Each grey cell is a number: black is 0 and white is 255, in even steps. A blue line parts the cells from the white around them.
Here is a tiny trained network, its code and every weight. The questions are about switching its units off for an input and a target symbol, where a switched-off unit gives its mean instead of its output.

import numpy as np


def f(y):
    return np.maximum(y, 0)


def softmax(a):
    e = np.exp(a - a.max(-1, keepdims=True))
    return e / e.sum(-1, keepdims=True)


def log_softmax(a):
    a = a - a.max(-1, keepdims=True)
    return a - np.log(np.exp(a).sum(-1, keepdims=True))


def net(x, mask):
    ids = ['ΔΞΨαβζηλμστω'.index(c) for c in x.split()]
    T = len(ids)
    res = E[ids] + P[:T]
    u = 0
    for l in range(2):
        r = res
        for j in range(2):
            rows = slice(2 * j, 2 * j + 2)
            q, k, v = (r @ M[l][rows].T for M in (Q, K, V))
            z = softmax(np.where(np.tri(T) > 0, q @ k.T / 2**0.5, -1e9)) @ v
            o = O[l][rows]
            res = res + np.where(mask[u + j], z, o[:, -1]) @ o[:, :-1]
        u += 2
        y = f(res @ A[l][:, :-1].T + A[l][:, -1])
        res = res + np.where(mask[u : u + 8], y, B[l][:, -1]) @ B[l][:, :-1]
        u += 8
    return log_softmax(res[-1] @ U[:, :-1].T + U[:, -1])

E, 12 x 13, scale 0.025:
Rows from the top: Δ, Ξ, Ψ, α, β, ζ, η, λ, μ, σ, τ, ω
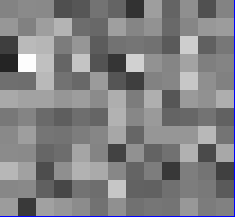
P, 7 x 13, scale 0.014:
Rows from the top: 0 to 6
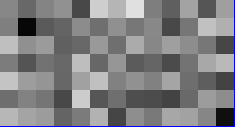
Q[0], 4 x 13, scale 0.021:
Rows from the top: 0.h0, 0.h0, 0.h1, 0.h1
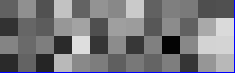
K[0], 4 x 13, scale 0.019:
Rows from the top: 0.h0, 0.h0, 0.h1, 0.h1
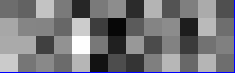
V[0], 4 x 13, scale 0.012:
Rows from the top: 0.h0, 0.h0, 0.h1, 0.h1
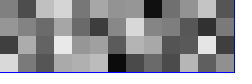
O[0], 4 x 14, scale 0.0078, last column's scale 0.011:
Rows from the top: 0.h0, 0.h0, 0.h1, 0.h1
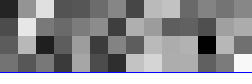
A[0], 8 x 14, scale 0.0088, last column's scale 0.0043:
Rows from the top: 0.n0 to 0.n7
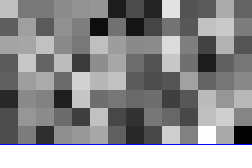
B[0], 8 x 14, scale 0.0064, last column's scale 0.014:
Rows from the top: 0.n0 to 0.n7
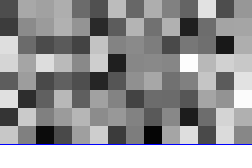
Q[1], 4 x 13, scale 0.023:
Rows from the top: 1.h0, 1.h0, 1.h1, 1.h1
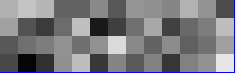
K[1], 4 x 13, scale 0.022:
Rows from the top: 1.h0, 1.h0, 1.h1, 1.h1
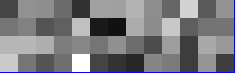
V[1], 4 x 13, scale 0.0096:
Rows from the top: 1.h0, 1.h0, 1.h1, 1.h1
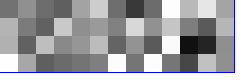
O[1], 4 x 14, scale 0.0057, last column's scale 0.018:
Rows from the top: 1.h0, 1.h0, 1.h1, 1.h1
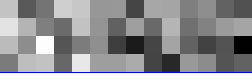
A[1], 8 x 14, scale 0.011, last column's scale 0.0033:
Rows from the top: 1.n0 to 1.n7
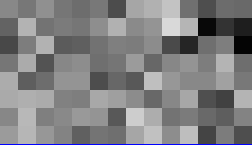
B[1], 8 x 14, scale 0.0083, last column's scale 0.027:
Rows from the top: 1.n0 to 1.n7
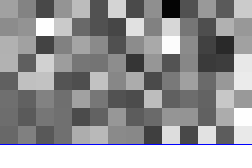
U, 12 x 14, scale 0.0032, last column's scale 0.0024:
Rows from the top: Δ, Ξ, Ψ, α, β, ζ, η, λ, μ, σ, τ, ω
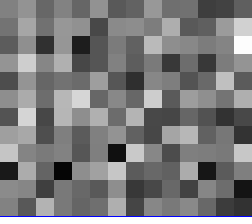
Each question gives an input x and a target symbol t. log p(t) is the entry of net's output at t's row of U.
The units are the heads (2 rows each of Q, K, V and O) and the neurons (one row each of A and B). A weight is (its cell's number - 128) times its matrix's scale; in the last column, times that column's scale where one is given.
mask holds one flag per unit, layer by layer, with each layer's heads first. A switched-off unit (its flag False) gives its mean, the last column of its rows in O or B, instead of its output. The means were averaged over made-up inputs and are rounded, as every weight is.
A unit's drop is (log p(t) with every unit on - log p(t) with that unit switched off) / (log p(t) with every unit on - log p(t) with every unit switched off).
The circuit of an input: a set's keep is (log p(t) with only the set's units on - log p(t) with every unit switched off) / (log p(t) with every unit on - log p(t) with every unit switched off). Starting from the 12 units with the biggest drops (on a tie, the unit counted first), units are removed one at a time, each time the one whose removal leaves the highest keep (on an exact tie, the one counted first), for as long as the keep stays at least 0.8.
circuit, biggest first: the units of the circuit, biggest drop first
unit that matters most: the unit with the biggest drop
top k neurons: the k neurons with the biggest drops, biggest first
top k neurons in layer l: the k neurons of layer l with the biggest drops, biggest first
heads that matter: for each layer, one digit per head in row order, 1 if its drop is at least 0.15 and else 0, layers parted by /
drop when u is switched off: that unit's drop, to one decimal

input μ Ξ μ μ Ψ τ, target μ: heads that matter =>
01 / 00
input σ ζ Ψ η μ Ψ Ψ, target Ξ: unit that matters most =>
1.n1
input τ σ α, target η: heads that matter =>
01 / 11
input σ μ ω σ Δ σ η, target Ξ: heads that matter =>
01 / 00
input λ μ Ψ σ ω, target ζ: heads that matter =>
01 / 11
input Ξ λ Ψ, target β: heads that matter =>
11 / 01
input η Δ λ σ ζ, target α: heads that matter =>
11 / 00
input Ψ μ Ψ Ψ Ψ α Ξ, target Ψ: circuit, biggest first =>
[1.h1 0.n5]
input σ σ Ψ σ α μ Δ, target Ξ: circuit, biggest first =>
[1.n1 0.h1 1.n7]
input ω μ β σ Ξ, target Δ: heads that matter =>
11 / 01
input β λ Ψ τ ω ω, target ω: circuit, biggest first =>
[0.h0 1.h0]
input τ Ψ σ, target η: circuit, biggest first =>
[0.h1 1.h1]
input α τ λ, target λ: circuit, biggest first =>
[0.h1 0.n3 1.h0 1.n4]
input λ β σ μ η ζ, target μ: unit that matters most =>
0.h1
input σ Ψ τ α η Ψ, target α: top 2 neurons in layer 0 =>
[0.n1 0.n5]
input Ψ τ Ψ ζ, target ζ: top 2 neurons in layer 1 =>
[1.n4 1.n6]
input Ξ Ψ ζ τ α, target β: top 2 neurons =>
[0.n3 1.n5]
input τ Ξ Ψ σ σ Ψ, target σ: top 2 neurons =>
[1.n4 0.n5]
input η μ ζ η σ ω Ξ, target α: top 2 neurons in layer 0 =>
[0.n3 0.n6]
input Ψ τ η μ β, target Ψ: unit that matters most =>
1.h1
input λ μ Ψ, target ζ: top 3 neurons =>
[1.n4 0.n3 1.n5]
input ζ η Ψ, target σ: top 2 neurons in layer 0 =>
[0.n2 0.n3]
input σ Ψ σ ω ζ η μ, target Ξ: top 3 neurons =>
[1.n1 1.n7 0.n5]
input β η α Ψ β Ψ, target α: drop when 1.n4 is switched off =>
0.1
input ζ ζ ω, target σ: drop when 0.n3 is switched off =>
0.2
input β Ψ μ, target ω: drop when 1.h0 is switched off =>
0.2
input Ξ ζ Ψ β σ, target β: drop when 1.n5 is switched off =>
0.4
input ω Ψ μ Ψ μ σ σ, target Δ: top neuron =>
[1.n2]
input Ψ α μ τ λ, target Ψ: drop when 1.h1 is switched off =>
0.5
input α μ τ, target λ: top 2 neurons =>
[0.n3 1.n7]
